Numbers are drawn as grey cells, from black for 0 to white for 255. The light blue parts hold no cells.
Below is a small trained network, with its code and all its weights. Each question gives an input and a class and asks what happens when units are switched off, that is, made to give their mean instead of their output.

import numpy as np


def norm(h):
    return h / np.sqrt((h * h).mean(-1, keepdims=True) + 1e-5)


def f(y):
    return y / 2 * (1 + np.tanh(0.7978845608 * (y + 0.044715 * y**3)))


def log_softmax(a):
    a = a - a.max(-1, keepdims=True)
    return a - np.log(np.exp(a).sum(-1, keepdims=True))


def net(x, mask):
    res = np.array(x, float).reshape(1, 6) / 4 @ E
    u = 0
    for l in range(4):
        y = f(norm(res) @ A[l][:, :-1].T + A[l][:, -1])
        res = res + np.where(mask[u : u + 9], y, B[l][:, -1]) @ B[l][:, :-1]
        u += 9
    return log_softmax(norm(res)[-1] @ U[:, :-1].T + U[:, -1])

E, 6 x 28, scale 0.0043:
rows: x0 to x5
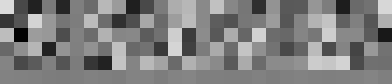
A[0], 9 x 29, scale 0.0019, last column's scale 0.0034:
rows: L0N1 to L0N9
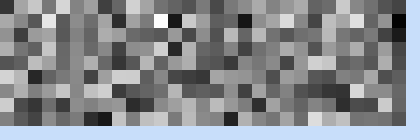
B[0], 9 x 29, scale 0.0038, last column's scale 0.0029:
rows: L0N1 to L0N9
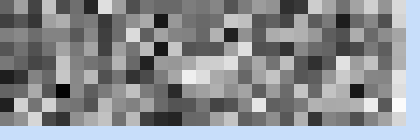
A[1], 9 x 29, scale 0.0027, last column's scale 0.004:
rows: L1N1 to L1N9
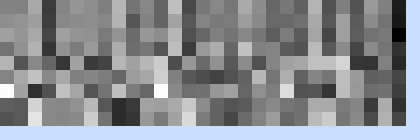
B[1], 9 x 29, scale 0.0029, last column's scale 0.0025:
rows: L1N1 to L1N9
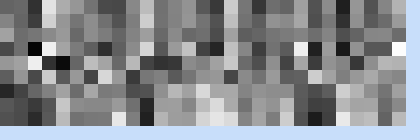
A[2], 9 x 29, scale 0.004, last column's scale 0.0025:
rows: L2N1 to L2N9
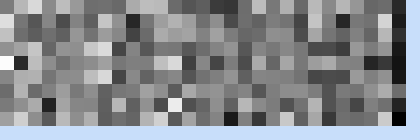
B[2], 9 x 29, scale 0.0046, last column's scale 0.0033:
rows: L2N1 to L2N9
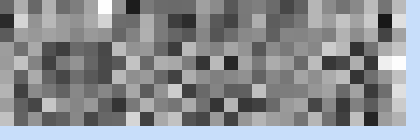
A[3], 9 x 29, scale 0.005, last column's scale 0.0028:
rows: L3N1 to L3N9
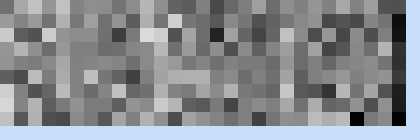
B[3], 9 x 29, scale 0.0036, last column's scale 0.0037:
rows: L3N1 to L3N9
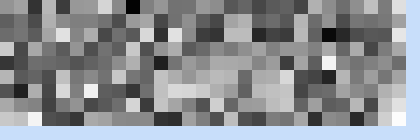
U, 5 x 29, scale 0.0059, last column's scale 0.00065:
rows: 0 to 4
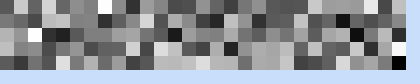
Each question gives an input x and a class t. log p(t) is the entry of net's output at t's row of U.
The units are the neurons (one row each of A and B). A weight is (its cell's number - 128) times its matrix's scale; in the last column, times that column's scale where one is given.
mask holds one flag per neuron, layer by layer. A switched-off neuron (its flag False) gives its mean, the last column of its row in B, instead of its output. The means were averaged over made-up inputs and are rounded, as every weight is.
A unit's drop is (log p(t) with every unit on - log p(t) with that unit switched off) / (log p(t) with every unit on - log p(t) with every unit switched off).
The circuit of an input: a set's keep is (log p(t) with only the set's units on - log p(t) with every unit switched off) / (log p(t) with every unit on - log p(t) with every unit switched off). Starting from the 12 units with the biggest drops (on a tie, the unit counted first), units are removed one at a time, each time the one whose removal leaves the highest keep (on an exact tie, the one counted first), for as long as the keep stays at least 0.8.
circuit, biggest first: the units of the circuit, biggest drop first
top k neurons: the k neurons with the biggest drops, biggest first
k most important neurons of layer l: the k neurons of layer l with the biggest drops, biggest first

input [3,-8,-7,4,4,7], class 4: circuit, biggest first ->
L3N7
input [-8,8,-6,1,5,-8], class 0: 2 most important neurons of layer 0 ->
L0N6, L0N1
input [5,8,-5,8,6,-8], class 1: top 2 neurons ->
L0N6, L1N4
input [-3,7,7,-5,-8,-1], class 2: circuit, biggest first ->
L2N4, L2N6
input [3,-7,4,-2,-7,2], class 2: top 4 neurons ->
L2N4, L2N6, L0N7, L0N5
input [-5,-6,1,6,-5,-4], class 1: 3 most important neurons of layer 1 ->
L1N4, L1N9, L1N1
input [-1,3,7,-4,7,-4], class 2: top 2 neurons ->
L1N5, L0N9
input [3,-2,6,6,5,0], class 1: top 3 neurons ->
L2N8, L1N4, L0N7
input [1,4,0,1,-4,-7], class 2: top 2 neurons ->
L0N6, L0N7
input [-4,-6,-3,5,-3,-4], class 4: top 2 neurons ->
L0N4, L0N6
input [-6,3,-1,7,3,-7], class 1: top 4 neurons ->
L0N8, L2N8, L1N4, L2N2
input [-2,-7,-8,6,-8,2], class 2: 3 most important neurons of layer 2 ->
L2N4, L2N6, L2N5
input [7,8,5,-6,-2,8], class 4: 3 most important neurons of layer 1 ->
L1N9, L1N8, L1N6
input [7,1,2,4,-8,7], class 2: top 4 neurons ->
L2N4, L2N6, L0N1, L3N9
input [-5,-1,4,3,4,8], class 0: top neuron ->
L0N7
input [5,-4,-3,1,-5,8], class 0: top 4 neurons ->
L2N2, L0N9, L1N5, L2N3
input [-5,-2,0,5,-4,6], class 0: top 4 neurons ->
L0N1, L0N4, L0N2, L3N1
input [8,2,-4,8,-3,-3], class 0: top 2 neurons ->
L2N2, L0N8
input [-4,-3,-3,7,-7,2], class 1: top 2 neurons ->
L1N4, L0N9
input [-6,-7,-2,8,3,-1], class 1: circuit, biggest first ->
L2N8
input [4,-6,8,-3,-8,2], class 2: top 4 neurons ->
L2N4, L2N6, L0N7, L3N9
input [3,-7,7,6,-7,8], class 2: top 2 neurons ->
L2N4, L2N6
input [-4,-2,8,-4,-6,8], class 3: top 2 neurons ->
L2N5, L0N9
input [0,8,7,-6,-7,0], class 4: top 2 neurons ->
L1N9, L0N9
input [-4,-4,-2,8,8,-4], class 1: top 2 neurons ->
L2N8, L0N7
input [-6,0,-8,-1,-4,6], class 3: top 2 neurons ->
L2N9, L0N8
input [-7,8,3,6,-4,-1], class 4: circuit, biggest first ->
L1N9
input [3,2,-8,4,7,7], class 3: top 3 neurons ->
L2N9, L0N7, L2N7
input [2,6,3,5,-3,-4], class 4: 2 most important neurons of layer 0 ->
L0N4, L0N2
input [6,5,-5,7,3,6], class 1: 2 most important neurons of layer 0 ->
L0N1, L0N6
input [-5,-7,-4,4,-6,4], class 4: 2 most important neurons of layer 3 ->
L3N7, L3N9
